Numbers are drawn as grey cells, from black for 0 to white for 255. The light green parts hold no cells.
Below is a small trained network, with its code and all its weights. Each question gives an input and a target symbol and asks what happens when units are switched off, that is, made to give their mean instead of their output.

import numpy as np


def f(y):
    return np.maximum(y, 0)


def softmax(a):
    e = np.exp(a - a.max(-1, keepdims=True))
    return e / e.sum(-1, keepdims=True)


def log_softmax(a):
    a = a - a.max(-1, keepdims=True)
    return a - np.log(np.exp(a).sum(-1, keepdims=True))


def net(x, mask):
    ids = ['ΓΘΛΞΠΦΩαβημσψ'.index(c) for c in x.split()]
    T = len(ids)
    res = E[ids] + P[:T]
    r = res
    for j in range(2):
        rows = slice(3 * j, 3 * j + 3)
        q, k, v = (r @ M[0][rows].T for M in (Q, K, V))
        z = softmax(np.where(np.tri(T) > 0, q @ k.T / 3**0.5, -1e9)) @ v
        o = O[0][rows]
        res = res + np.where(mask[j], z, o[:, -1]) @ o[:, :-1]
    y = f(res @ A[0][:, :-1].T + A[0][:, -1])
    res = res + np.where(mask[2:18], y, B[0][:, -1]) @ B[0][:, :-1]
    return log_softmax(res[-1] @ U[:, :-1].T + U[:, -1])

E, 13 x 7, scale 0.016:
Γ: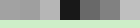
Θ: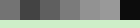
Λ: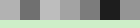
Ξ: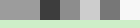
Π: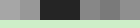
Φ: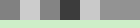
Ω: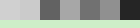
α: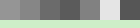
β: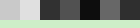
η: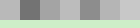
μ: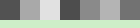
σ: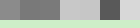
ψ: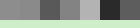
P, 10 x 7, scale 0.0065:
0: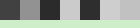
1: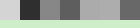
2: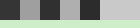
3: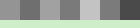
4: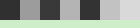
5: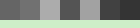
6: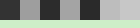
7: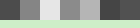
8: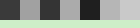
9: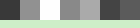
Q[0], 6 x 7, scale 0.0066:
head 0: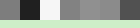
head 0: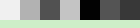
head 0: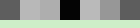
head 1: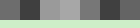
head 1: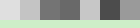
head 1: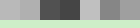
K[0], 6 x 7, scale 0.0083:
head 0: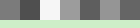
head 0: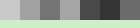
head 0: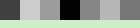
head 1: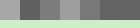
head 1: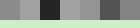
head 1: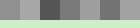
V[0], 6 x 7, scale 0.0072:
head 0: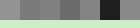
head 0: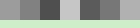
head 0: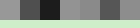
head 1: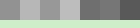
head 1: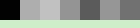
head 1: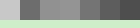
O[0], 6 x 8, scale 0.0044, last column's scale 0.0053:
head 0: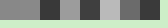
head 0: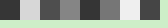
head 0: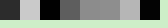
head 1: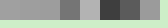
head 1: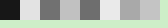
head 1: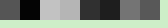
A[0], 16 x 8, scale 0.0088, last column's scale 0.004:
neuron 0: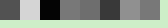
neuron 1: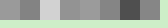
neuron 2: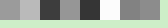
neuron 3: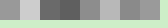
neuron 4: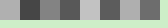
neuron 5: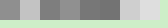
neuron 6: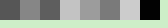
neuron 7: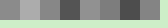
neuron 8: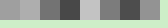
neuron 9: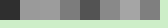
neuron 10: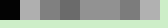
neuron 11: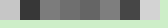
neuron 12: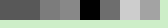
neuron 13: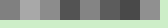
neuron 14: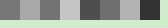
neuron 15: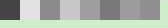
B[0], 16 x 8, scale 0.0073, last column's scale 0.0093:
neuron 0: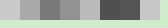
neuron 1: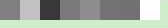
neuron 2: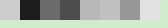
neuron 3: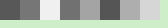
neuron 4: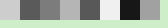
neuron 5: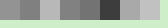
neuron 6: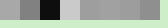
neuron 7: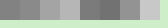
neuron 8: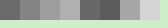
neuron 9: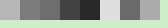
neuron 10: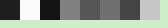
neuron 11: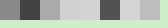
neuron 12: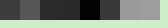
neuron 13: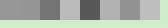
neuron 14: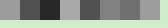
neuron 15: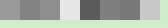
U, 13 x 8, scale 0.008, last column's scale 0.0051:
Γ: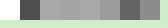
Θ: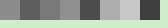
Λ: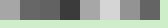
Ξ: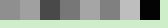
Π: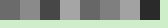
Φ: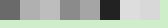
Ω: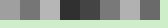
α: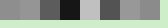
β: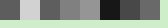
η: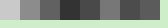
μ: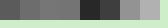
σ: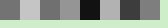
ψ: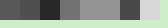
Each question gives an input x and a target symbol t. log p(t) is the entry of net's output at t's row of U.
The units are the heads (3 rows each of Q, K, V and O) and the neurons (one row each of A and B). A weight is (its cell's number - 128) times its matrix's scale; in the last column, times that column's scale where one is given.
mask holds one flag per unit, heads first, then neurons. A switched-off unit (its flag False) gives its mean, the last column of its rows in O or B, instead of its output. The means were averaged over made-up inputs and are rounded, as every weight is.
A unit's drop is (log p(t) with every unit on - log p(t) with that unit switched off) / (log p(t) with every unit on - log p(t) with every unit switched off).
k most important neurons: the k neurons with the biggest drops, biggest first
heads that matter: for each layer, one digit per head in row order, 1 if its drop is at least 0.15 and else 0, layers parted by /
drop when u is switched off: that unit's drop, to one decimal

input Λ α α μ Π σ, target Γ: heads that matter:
01
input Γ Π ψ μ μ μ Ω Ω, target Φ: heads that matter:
00
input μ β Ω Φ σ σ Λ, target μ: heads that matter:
10
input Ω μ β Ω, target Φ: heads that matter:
01
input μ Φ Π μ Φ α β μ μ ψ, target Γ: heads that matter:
11
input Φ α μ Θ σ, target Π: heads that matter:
10
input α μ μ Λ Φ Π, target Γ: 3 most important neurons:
[neuron 4; neuron 10; neuron 1]
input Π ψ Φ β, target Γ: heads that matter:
00
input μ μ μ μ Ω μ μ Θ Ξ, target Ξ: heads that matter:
11
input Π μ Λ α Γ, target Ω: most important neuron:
[neuron 1]
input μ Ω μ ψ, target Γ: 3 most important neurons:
[neuron 4; neuron 10; neuron 11]
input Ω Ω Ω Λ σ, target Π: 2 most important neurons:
[neuron 6; neuron 14]
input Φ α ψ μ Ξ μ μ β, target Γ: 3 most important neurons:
[neuron 2; neuron 10; neuron 0]
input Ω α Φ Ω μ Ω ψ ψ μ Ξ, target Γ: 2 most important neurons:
[neuron 4; neuron 10]
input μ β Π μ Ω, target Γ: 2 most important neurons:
[neuron 2; neuron 0]
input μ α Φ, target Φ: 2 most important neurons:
[neuron 3; neuron 5]
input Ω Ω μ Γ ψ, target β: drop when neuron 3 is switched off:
0.1
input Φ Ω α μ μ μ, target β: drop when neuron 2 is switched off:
0.4
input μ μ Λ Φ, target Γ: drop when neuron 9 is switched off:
-0.1
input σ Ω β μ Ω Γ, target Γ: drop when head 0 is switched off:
0.3
